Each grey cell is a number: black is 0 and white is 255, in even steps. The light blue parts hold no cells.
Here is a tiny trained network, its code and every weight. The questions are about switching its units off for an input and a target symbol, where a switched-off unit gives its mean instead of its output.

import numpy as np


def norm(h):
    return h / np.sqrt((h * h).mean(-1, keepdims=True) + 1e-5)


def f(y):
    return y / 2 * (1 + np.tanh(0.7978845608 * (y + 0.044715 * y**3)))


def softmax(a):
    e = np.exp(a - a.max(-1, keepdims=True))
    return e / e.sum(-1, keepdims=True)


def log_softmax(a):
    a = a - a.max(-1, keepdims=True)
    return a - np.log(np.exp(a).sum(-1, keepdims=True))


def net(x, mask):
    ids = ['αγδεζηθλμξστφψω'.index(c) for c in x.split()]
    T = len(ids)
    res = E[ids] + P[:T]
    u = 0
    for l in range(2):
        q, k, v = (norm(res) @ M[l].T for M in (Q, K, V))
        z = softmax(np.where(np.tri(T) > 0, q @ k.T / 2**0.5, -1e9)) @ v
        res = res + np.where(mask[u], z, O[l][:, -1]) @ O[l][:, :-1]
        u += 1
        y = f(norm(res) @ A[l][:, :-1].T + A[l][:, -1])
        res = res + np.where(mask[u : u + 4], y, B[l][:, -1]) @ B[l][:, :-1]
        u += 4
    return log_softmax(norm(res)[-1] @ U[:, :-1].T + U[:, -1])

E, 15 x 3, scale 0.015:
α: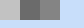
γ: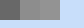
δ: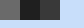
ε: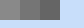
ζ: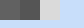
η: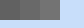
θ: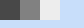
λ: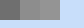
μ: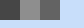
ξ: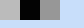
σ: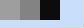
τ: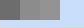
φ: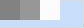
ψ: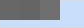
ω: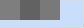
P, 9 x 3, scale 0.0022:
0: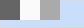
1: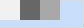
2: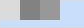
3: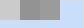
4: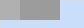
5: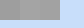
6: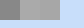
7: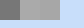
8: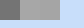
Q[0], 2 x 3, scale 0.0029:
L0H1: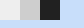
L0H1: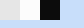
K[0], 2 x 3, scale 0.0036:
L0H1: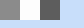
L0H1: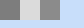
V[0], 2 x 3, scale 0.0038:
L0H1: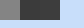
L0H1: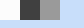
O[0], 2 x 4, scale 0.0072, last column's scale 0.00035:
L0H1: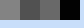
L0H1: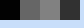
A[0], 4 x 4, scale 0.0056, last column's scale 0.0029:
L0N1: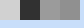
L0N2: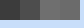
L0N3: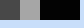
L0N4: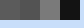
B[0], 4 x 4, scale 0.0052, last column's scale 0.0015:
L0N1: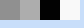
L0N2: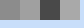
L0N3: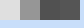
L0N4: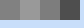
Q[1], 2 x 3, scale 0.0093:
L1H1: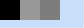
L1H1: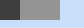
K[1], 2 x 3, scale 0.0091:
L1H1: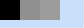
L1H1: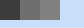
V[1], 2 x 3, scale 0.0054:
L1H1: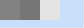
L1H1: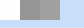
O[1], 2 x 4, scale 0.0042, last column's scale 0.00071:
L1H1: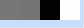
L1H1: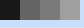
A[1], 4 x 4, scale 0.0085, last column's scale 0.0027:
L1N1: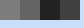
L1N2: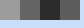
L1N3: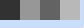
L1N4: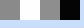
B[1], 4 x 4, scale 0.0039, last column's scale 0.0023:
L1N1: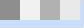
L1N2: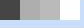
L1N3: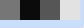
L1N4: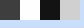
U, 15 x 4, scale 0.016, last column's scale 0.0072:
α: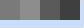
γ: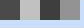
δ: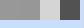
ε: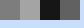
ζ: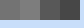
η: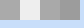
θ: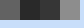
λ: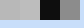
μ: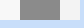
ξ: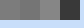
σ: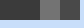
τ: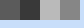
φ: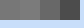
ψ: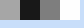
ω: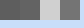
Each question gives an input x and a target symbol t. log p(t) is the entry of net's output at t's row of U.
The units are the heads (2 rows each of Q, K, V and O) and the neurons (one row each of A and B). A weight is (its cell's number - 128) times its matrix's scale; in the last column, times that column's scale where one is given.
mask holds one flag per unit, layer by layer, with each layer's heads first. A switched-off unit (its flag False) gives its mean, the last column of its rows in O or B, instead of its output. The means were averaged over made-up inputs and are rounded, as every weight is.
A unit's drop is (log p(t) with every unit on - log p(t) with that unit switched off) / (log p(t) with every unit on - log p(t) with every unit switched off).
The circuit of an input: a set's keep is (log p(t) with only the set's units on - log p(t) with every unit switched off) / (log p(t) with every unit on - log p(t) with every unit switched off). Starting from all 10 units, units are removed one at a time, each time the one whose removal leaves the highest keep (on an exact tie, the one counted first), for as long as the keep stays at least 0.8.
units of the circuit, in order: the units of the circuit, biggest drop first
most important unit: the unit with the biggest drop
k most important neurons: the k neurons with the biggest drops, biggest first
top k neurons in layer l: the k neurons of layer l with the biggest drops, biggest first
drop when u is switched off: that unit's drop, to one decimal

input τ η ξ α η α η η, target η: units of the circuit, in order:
L1H1; L1N1
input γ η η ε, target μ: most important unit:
L1N4
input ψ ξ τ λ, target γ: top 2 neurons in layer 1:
L1N4; L1N2
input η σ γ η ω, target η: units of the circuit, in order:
L0N1; L1N1; L1H1; L1N2
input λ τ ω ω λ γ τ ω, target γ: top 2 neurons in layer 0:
L0N1; L0N2
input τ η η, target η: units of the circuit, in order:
L1N1; L1H1
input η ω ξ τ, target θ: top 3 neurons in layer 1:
L1N3; L1N1; L1N2
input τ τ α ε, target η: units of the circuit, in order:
L1N1; L1N2
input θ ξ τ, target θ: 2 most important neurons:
L1N3; L0N1
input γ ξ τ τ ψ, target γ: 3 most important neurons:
L1N1; L1N2; L0N3
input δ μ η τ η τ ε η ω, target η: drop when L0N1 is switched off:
0.9
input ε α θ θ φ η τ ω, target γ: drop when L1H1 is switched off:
-0.1
